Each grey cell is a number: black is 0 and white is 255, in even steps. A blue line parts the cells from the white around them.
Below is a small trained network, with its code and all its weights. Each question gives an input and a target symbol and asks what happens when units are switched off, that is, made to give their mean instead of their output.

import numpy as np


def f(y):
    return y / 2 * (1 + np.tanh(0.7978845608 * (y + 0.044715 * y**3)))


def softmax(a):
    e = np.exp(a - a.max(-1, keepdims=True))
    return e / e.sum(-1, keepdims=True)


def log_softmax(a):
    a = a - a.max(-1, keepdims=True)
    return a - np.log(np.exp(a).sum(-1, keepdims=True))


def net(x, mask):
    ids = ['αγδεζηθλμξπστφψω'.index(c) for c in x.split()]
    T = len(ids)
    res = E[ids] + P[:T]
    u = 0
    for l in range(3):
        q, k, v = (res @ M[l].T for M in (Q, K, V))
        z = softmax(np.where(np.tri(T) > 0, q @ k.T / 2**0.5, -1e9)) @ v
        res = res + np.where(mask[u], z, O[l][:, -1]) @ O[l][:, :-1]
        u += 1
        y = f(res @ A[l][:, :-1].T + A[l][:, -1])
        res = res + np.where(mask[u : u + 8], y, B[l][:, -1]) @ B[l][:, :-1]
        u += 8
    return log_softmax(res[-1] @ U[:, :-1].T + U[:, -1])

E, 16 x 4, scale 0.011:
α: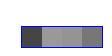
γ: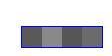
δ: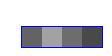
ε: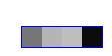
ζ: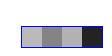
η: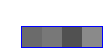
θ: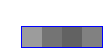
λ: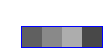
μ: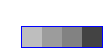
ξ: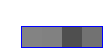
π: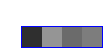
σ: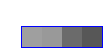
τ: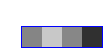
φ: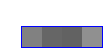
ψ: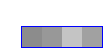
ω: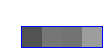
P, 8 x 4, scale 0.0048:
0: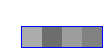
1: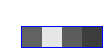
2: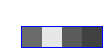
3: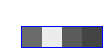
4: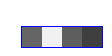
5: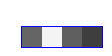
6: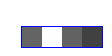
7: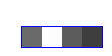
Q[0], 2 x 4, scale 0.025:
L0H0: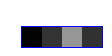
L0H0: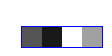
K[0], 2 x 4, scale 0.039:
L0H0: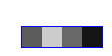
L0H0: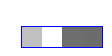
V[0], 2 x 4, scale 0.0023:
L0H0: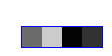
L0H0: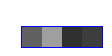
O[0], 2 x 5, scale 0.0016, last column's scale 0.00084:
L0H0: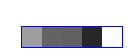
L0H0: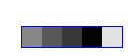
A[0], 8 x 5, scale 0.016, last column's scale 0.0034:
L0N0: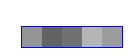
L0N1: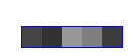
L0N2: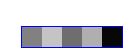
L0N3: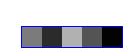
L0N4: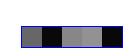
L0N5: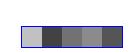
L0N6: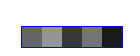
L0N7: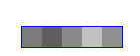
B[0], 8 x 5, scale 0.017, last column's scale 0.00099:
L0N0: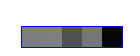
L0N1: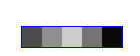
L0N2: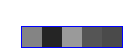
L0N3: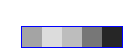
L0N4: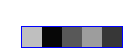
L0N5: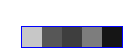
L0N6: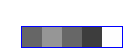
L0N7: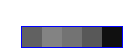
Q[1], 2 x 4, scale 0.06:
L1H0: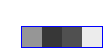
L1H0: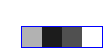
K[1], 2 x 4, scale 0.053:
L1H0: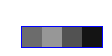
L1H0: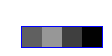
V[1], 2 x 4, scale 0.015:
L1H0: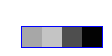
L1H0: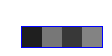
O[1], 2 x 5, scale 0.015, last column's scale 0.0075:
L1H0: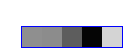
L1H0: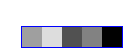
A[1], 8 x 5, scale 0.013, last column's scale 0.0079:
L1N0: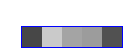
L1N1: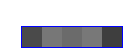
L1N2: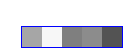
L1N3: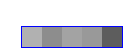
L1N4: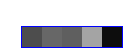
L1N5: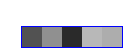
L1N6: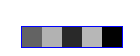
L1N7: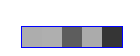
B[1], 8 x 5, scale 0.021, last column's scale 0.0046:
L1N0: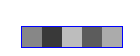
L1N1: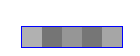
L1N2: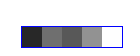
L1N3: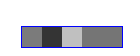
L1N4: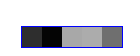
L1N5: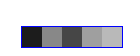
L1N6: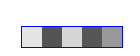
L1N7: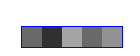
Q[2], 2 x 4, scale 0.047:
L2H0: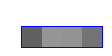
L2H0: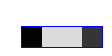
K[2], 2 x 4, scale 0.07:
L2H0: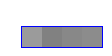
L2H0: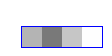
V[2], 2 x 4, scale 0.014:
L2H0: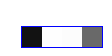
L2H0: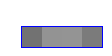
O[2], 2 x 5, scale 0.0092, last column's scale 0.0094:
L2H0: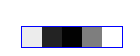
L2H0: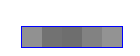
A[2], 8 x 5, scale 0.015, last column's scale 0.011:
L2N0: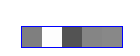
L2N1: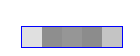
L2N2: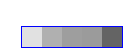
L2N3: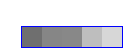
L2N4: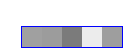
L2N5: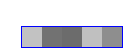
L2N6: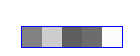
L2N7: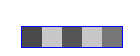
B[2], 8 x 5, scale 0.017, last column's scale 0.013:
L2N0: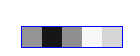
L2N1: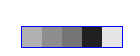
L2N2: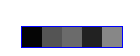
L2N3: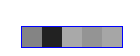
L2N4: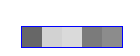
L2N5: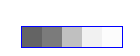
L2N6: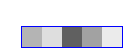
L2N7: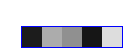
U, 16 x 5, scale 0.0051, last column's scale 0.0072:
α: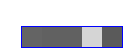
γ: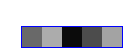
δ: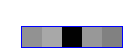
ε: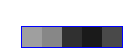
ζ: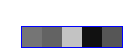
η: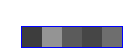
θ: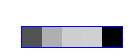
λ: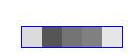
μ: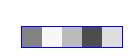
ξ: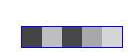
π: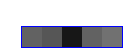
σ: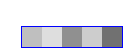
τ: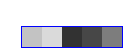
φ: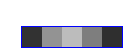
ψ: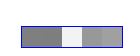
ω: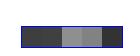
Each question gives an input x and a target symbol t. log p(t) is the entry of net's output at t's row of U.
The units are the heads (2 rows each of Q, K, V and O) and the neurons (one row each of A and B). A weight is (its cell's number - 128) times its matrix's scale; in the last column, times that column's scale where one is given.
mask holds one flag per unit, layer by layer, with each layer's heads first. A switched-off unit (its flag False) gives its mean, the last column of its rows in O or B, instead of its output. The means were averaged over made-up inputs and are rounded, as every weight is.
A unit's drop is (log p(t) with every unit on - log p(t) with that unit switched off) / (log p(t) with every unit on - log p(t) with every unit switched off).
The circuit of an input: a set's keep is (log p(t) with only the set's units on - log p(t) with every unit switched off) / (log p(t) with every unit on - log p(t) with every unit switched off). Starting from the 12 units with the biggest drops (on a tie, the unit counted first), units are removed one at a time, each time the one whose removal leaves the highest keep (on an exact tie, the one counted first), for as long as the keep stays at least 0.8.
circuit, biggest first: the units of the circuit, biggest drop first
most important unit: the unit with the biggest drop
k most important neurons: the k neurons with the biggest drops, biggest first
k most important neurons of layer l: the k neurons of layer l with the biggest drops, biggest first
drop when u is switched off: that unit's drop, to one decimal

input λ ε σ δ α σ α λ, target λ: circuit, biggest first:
L2H0, L0N3, L2N7
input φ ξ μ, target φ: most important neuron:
L1N2
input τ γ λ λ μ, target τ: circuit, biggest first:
L2N6, L1H0
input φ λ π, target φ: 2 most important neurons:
L1N2, L2N7
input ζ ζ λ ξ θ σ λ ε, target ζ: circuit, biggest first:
L1H0, L0N3
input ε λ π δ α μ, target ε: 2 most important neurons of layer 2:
L2N5, L2N0
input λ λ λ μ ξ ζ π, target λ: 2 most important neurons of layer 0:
L0N3, L0N1
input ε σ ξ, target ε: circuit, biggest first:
L1H0, L0N3, L2N5
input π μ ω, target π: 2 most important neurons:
L1N2, L1N5
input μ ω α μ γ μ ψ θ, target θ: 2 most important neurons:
L0N6, L2N4
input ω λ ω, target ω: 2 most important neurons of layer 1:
L1N5, L1N2
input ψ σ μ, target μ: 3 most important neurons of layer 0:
L0N7, L0N6, L0N0
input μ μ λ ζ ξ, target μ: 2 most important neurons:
L0N5, L2N0
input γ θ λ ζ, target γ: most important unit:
L1N2
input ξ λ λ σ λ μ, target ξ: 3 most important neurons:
L1N2, L2N0, L2N7
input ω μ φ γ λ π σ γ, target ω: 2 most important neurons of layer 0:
L0N4, L0N6
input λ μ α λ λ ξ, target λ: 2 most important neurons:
L0N3, L2N5
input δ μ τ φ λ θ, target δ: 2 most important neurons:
L0N6, L2N6
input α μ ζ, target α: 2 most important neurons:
L1N2, L2N5
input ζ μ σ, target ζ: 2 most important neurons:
L0N3, L0N5
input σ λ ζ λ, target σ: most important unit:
L2H0
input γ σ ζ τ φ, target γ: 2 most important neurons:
L1N2, L1N5
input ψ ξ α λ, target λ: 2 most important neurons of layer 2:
L2N7, L2N6
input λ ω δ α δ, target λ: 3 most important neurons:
L0N3, L2N5, L2N7
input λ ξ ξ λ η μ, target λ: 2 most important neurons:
L0N3, L2N5
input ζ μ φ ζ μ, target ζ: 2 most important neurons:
L0N3, L0N5
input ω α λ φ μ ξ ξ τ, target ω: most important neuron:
L1N2
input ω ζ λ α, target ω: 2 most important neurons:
L1N5, L1N2
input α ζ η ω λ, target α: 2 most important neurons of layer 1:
L1N2, L1N0
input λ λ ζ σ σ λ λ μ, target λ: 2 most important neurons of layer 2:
L2N5, L2N1
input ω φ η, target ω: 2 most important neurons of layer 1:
L1N5, L1N6
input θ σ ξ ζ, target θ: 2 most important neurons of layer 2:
L2N0, L2N6
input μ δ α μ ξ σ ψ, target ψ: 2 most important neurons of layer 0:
L0N6, L0N2
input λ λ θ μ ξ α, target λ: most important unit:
L2H0
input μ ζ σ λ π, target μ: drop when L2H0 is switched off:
1.2
